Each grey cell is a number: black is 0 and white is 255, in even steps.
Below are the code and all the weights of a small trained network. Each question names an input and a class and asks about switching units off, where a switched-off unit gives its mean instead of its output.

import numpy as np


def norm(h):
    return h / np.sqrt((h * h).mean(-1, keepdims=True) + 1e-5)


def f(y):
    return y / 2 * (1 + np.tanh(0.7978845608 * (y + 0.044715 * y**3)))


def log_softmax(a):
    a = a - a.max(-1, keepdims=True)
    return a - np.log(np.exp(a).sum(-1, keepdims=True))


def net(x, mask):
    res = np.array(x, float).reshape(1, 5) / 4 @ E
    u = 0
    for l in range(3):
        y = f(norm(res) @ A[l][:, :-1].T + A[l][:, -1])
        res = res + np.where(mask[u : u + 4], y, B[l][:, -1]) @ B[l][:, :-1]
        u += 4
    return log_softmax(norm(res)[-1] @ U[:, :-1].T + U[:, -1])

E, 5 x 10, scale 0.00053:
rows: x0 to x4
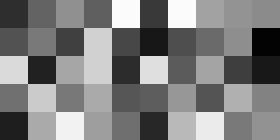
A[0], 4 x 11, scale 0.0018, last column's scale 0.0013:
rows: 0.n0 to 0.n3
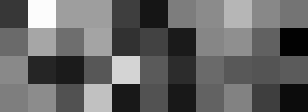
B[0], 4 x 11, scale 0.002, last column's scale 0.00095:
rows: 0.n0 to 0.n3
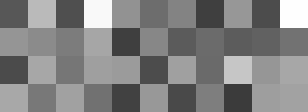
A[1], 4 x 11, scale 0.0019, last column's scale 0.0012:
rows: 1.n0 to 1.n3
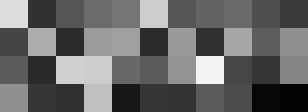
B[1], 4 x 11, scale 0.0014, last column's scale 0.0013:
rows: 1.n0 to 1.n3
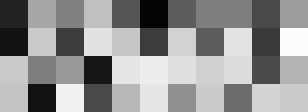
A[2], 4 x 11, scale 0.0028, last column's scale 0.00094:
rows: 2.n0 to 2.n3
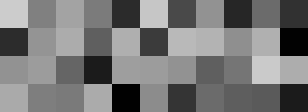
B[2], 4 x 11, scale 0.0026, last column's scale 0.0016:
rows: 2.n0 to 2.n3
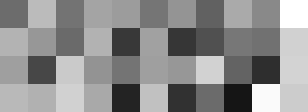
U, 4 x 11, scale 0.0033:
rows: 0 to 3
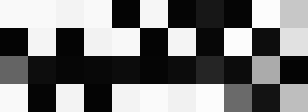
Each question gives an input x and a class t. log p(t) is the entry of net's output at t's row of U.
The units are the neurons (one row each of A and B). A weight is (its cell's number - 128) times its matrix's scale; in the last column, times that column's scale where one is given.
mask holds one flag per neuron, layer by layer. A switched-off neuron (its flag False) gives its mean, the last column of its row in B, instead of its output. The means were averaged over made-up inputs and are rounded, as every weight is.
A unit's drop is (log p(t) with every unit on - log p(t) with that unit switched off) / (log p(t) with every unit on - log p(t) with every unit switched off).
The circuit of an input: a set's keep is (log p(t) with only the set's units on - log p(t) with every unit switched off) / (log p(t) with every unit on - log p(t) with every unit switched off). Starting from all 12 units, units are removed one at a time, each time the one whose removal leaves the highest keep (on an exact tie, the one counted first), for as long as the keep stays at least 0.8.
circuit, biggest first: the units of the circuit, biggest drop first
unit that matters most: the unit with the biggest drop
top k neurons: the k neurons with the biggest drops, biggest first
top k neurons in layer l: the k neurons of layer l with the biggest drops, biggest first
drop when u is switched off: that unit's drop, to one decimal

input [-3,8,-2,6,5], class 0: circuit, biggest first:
0.n3, 2.n3
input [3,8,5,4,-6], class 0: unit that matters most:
0.n3
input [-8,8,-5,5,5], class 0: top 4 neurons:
0.n3, 2.n3, 0.n1, 1.n3
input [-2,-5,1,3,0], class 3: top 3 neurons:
0.n0, 0.n1, 2.n2
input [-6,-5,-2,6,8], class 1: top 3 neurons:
0.n0, 2.n3, 0.n3
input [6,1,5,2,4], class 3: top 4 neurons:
1.n2, 0.n2, 2.n0, 1.n0
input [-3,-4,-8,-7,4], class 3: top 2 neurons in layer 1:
1.n0, 1.n1
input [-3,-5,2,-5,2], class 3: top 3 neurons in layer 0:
0.n0, 0.n3, 0.n1
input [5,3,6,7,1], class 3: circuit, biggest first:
1.n3, 1.n2
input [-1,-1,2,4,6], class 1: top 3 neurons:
0.n0, 2.n3, 2.n2
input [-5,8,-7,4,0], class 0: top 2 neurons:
0.n3, 0.n1
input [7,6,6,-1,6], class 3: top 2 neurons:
1.n2, 2.n0
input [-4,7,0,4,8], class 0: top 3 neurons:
0.n3, 2.n3, 0.n1
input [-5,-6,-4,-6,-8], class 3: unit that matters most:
2.n2
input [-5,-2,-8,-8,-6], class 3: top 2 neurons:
0.n0, 2.n2
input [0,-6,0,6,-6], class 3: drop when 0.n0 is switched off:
0.2
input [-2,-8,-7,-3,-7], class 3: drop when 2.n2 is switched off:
0.4
